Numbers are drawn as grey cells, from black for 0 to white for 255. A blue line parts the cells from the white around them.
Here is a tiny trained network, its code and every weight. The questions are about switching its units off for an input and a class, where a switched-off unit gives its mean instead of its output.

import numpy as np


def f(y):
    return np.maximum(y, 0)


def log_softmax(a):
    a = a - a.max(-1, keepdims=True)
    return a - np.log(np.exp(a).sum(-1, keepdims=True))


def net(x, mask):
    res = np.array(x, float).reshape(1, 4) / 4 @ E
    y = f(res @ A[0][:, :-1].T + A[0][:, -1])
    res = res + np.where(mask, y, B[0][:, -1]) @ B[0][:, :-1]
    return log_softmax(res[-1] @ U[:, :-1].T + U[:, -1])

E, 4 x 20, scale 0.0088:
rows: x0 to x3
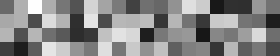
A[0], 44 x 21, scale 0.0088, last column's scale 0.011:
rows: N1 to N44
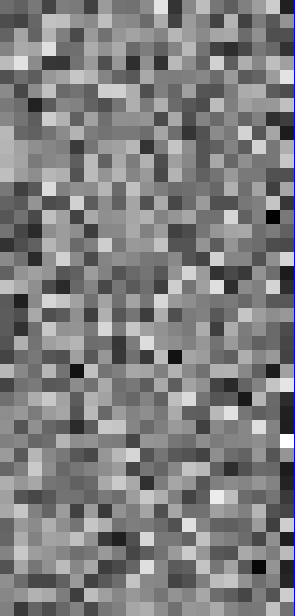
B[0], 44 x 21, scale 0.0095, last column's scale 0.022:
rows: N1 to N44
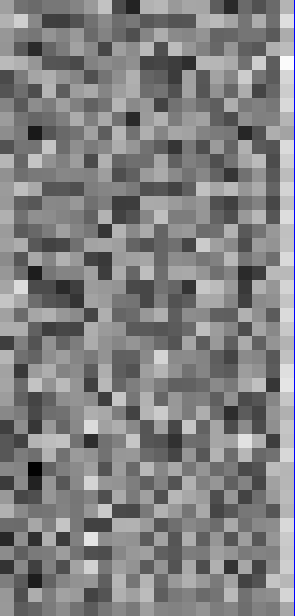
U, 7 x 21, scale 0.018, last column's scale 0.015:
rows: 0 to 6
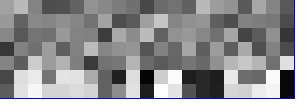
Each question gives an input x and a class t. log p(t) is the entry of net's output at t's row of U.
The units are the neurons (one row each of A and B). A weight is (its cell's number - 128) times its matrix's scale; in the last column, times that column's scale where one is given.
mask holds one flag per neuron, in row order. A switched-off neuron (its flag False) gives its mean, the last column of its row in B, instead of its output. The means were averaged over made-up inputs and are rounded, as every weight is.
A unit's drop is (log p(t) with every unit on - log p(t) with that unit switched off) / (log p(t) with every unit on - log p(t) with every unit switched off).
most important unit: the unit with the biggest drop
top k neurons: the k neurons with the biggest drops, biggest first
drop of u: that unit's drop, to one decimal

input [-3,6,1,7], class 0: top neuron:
N14
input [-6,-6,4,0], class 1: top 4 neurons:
N23, N1, N26, N15
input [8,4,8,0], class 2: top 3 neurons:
N29, N43, N4
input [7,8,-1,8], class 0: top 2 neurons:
N2, N14
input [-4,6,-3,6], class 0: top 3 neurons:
N14, N18, N2
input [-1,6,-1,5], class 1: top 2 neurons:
N27, N5
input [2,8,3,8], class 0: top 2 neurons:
N14, N2
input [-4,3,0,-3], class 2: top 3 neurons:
N28, N36, N6
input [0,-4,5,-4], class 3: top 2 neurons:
N2, N31
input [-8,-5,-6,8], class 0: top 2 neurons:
N18, N2
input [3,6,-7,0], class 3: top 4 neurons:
N41, N39, N25, N6
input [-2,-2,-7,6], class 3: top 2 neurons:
N41, N39
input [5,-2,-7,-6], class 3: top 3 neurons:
N39, N41, N2
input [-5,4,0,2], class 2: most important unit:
N19
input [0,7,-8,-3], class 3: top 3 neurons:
N41, N39, N25
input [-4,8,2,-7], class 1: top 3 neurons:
N27, N12, N30
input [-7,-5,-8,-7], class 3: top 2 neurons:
N39, N41
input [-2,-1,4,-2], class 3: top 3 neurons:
N43, N38, N31
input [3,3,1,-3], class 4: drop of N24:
0.3
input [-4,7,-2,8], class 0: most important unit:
N14
